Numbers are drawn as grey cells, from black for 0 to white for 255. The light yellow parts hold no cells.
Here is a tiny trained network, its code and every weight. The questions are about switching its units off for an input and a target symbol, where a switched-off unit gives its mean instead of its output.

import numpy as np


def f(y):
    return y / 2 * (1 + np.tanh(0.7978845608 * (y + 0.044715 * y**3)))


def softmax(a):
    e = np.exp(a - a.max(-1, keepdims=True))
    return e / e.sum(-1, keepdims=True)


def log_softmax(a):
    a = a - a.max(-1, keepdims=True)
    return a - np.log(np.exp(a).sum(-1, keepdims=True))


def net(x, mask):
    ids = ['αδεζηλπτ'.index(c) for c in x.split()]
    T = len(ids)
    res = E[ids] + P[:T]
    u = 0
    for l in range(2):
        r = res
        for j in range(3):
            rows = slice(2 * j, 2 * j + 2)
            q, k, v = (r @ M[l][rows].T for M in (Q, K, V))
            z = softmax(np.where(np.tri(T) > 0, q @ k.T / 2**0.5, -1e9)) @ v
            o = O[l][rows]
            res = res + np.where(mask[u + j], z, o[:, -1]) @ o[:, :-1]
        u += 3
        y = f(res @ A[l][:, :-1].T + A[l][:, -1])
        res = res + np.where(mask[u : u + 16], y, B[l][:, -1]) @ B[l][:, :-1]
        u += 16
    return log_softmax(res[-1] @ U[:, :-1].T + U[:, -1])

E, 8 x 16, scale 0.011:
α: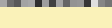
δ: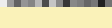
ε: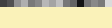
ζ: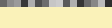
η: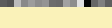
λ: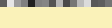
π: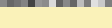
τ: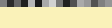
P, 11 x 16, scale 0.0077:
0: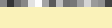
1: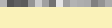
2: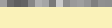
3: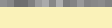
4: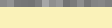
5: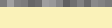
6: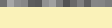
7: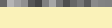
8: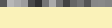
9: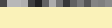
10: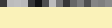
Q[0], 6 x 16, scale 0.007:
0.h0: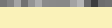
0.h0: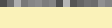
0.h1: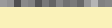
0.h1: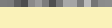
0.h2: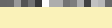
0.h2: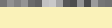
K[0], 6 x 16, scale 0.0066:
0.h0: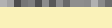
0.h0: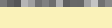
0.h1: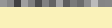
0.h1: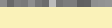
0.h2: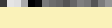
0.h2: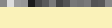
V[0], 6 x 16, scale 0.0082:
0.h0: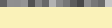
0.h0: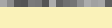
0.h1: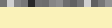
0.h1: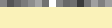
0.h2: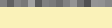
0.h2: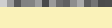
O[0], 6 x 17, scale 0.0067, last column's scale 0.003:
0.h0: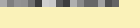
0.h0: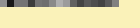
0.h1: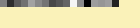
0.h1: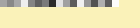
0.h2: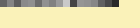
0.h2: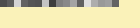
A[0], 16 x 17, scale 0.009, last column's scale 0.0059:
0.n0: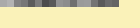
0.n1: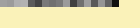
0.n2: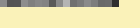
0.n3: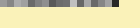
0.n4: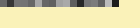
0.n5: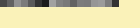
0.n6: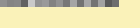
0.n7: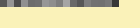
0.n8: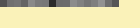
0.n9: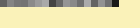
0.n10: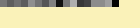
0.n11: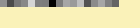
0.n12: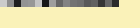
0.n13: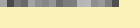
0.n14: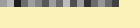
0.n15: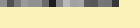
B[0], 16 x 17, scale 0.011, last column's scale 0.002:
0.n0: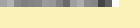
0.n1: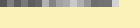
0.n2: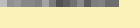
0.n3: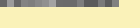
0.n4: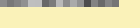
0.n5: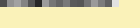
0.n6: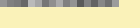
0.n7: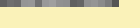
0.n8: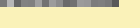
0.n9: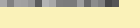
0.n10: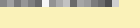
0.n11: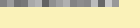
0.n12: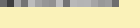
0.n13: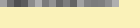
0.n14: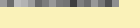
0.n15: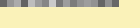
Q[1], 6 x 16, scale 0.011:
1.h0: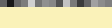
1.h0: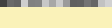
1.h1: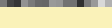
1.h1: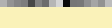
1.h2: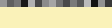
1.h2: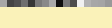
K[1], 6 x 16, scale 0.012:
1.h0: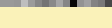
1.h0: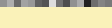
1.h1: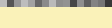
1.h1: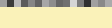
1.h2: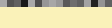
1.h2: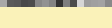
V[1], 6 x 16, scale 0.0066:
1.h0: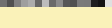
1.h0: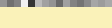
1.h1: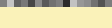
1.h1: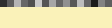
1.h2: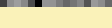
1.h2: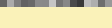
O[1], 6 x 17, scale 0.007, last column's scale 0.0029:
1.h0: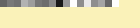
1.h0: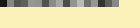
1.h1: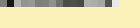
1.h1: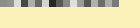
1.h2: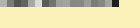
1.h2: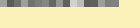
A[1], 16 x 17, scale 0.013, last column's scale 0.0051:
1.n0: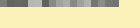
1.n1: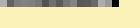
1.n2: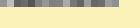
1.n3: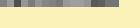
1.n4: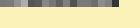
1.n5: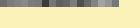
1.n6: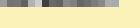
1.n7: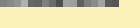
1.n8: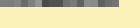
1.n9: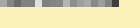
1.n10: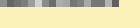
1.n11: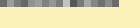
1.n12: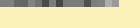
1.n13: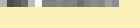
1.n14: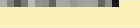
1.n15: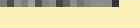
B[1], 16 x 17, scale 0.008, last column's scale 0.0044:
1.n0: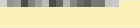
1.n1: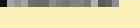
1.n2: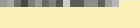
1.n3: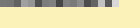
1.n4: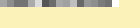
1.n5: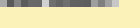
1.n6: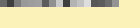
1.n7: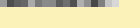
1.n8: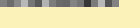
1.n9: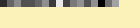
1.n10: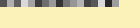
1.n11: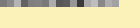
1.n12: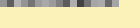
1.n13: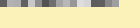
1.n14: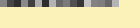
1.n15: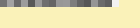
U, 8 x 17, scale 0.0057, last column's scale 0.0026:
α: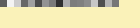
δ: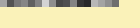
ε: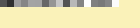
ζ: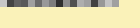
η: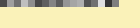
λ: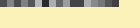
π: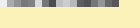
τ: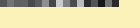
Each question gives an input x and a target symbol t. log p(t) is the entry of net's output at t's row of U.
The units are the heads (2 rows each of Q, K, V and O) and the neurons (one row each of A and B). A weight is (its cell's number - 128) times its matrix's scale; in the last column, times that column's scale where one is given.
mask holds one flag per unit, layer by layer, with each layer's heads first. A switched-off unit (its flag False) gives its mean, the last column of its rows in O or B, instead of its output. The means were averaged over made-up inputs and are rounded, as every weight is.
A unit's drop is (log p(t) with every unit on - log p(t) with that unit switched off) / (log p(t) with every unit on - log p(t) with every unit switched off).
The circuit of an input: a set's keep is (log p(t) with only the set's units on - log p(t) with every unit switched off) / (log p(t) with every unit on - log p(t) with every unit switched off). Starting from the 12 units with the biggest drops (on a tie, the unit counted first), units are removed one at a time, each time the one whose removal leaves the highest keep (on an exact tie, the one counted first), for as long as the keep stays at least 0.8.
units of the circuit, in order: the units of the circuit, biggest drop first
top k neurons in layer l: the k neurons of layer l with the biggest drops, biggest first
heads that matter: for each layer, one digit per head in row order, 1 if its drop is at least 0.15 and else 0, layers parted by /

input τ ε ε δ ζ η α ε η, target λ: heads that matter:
101 / 011
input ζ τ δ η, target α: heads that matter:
000 / 000
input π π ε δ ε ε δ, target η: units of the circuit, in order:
0.h1, 1.n3, 1.h0
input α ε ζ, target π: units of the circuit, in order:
1.n0, 0.n6
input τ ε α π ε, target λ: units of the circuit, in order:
0.h2, 1.h1, 0.n14, 1.n2
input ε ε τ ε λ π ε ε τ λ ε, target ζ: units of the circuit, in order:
1.n7, 1.h0
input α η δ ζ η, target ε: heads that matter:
111 / 011
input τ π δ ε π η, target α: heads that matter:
000 / 001
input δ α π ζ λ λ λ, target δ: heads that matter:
010 / 000
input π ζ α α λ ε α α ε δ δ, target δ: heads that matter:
011 / 000
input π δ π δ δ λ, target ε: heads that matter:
000 / 010
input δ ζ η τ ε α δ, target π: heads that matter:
001 / 100
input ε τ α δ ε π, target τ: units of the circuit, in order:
1.h2, 1.n9
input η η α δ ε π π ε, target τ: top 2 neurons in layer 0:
0.n7, 0.n0
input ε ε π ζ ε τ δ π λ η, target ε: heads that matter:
010 / 001
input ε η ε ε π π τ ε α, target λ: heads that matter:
010 / 001
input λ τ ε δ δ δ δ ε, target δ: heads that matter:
010 / 000
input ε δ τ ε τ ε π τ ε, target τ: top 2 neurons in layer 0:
0.n0, 0.n7
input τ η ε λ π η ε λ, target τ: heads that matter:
011 / 100
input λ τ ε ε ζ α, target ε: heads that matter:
010 / 001
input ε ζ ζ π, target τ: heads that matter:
000 / 000
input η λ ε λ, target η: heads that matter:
000 / 100
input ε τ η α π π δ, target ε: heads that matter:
000 / 010
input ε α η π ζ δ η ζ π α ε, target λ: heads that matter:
111 / 010
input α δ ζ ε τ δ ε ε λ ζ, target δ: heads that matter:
000 / 000
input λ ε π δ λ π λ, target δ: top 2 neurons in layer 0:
0.n10, 0.n1
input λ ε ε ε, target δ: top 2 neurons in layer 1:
1.n5, 1.n13
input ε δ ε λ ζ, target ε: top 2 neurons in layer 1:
1.n6, 1.n13
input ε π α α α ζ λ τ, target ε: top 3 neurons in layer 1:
1.n6, 1.n13, 1.n12
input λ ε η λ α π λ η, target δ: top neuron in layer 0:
0.n0
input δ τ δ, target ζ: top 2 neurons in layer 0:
0.n3, 0.n0
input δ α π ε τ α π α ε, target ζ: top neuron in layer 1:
1.n7
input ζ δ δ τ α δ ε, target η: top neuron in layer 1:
1.n10
